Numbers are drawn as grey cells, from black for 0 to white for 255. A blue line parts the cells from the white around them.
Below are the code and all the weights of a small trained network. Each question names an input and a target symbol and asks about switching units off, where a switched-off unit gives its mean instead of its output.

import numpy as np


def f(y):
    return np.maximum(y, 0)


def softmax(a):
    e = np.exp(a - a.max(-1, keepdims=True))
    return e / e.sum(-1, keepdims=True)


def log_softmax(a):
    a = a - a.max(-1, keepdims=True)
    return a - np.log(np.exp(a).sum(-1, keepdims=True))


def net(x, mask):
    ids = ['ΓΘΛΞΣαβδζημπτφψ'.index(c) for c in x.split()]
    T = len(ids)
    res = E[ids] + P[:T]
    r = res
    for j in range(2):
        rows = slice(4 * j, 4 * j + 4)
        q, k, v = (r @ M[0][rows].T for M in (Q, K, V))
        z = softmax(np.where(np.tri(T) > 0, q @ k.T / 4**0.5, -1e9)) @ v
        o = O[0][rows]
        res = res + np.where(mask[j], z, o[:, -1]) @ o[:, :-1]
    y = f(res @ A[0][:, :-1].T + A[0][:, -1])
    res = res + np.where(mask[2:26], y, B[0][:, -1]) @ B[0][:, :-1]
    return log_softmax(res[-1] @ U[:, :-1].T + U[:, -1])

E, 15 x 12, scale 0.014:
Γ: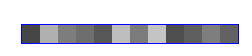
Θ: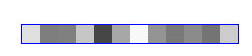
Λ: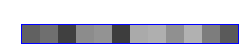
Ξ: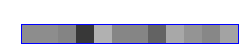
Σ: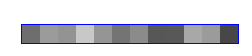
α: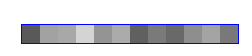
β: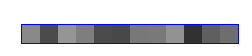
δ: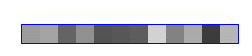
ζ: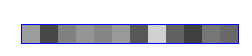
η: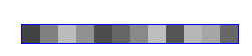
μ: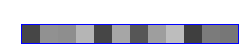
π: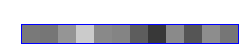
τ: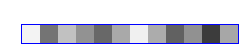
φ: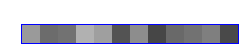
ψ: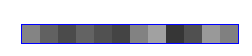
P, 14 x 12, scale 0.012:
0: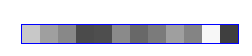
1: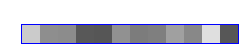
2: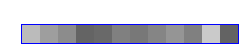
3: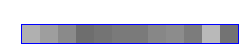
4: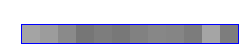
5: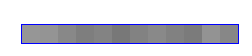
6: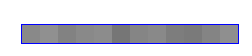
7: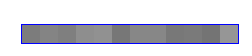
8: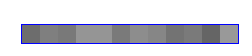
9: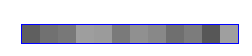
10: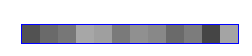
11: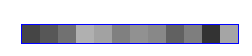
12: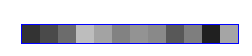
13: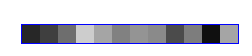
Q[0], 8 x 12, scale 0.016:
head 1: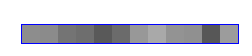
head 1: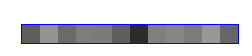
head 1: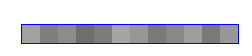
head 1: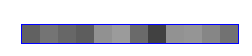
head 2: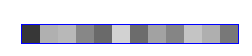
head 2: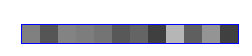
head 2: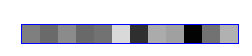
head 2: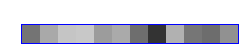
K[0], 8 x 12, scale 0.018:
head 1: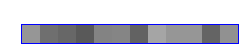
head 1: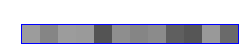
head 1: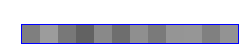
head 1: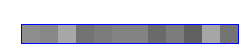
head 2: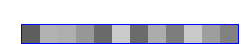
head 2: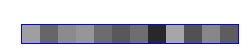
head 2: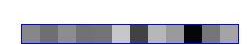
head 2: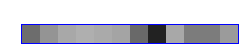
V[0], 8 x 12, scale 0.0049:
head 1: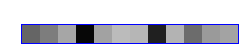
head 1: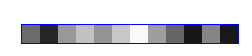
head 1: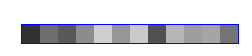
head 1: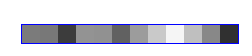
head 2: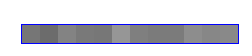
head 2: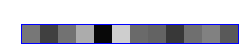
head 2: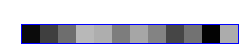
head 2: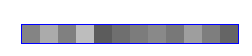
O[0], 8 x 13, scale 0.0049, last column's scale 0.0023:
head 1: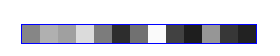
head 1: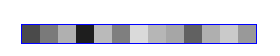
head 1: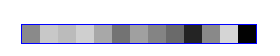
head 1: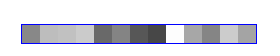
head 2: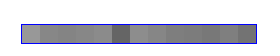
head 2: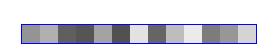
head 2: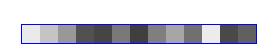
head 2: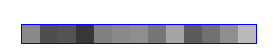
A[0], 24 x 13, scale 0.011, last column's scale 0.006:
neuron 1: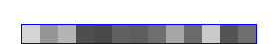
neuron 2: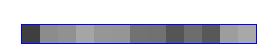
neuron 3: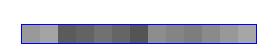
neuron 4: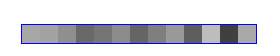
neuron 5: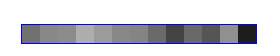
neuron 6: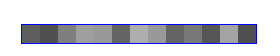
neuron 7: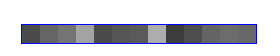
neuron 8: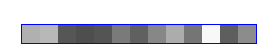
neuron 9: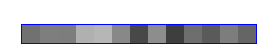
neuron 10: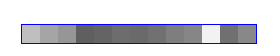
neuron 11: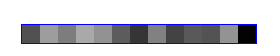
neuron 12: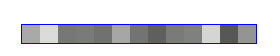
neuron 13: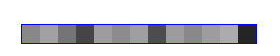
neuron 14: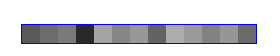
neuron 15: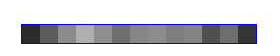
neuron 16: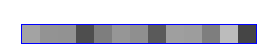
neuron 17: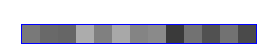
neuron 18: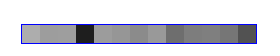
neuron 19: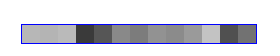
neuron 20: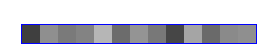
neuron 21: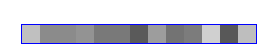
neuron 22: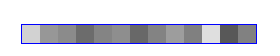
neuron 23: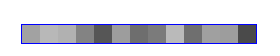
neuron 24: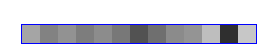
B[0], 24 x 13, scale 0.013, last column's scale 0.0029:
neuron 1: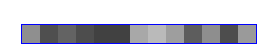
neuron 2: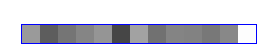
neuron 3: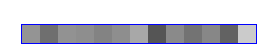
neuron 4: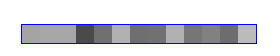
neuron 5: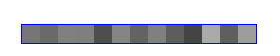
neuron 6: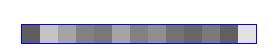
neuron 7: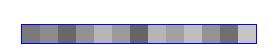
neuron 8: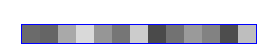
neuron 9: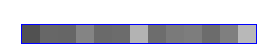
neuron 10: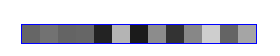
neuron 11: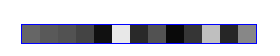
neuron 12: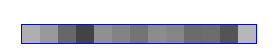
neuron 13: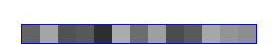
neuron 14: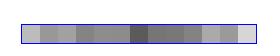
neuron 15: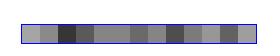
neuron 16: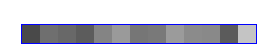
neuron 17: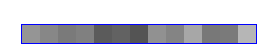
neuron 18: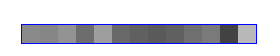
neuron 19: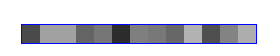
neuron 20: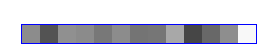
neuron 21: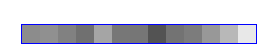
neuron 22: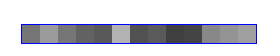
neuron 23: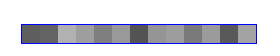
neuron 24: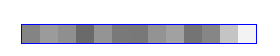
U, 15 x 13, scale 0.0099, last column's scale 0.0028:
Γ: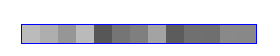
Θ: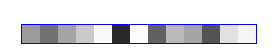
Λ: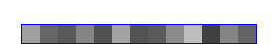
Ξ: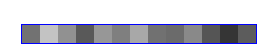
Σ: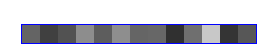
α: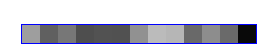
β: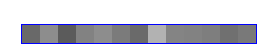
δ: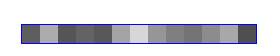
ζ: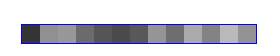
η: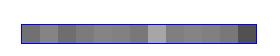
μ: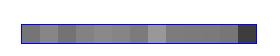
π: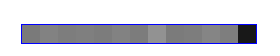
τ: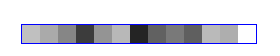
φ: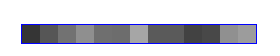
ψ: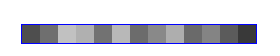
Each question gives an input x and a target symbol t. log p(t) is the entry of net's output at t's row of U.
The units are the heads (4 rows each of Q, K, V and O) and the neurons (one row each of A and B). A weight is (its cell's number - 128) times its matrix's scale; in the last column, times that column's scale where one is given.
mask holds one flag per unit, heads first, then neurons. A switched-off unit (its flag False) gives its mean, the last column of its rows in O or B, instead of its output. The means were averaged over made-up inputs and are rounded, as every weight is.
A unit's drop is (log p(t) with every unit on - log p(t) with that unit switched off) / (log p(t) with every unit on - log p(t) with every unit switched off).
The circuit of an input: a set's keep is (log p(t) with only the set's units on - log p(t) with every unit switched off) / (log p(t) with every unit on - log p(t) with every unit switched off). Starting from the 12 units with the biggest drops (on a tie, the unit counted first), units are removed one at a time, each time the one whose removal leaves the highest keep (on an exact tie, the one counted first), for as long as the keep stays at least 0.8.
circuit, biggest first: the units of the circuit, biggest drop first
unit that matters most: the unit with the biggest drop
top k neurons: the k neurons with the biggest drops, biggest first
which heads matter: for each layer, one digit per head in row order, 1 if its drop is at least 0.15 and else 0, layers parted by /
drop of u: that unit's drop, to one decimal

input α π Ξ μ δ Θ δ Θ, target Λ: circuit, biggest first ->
[head 1]
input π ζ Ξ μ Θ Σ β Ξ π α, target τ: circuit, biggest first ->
[head 2; neuron 12]
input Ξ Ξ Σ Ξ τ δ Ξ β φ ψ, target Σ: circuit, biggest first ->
[head 2; neuron 10; neuron 8]
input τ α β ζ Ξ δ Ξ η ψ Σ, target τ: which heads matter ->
01
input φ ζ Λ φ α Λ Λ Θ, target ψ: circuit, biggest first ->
[neuron 23; head 1; neuron 16]
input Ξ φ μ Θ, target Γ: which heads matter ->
11
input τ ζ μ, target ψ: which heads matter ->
01
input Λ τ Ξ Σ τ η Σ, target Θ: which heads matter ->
01
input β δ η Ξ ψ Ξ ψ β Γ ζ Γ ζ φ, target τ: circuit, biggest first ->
[head 2; neuron 24]
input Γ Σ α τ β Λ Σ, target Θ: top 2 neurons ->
[neuron 2; neuron 10]
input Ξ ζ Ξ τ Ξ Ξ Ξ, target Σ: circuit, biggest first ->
[head 1; head 2; neuron 11]
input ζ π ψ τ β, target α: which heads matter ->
00
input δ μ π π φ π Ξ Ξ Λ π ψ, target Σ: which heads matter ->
01
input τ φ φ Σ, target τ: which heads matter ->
00
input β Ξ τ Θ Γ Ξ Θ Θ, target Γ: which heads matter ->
10
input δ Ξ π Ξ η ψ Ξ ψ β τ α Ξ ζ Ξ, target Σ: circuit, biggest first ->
[head 1; neuron 11]
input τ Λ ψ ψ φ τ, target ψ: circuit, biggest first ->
[head 1; neuron 23]
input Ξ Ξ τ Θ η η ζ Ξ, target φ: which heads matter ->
11
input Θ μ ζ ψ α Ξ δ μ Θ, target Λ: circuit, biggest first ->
[head 1; neuron 17]
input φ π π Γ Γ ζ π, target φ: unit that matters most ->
head 2
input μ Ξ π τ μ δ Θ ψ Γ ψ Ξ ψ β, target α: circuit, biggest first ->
[head 2; neuron 1]
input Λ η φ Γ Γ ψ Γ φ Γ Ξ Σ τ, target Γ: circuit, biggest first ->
[head 1; neuron 17]
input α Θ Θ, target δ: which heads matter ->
01
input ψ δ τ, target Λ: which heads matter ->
11
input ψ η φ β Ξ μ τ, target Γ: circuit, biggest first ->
[head 1]
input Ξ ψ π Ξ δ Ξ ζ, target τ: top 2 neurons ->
[neuron 21; neuron 22]
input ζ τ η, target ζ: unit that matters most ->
neuron 19
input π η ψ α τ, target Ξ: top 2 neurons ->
[neuron 18; neuron 6]
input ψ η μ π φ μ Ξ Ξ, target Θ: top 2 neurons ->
[neuron 2; neuron 10]
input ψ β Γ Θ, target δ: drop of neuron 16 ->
0.1
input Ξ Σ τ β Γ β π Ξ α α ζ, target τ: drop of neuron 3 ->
0.0
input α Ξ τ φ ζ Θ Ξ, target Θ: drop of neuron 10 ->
0.1
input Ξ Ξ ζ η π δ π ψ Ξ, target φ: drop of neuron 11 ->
0.3
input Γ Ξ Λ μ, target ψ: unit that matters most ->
neuron 23
